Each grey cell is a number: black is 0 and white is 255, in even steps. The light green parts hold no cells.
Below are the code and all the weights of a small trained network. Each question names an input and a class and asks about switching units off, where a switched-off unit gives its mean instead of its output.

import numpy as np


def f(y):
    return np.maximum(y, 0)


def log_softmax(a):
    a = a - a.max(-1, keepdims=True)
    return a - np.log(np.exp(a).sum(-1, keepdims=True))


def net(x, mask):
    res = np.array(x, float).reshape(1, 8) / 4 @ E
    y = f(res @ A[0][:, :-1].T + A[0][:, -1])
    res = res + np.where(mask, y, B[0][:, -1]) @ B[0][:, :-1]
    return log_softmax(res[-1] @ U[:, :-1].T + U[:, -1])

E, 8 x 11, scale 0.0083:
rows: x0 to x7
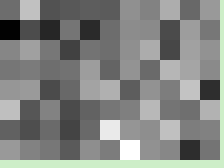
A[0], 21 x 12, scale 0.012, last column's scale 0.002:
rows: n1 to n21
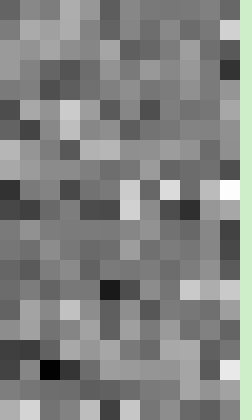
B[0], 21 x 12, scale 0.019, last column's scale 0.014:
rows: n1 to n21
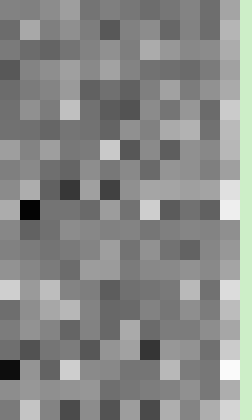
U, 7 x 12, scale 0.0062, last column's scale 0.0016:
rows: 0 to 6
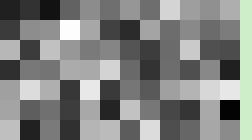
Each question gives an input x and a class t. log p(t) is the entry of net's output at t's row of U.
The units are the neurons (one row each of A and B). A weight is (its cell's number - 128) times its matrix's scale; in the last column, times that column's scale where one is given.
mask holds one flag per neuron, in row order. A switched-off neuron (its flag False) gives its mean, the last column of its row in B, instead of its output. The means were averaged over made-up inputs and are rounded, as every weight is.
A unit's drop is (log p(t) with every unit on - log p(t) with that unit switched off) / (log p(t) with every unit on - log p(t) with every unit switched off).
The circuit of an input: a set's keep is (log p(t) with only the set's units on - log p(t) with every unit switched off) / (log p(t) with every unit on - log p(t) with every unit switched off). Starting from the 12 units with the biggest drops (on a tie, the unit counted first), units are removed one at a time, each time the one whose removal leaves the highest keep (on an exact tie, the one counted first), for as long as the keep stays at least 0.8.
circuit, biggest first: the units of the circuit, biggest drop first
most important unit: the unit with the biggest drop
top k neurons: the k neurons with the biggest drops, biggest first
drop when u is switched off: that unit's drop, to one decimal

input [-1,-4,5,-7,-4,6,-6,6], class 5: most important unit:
n21
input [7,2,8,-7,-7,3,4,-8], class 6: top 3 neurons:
n11, n21, n6
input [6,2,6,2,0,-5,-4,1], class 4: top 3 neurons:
n21, n15, n17
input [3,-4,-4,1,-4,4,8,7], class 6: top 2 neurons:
n11, n8
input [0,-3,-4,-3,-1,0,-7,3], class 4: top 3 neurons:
n21, n19, n11
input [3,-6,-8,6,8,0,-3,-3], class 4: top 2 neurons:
n21, n11
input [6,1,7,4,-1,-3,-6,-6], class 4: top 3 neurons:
n15, n11, n19
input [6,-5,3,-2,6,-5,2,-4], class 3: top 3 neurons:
n10, n15, n8
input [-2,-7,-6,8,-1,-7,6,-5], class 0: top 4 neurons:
n15, n18, n3, n7
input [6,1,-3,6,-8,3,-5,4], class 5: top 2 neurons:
n11, n19
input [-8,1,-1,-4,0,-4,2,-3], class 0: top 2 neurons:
n15, n7
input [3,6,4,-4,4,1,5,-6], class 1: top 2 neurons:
n19, n15
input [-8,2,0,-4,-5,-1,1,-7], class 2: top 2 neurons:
n19, n10
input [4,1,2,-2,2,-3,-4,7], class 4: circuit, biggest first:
n21
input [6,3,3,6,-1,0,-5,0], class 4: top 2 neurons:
n15, n21
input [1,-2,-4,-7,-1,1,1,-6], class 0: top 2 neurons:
n15, n11
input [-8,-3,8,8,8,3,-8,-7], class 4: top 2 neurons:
n11, n18
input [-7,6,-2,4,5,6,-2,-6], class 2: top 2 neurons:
n15, n10
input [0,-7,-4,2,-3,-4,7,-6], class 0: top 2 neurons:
n15, n3
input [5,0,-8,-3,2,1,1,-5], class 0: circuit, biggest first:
n15
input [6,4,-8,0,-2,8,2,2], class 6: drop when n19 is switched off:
-0.1
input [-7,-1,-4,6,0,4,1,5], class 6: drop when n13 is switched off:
0.0
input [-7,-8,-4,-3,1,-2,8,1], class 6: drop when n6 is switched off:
0.1
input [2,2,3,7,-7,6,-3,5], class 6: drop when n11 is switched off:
1.9
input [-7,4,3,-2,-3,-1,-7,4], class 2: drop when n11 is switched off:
0.4
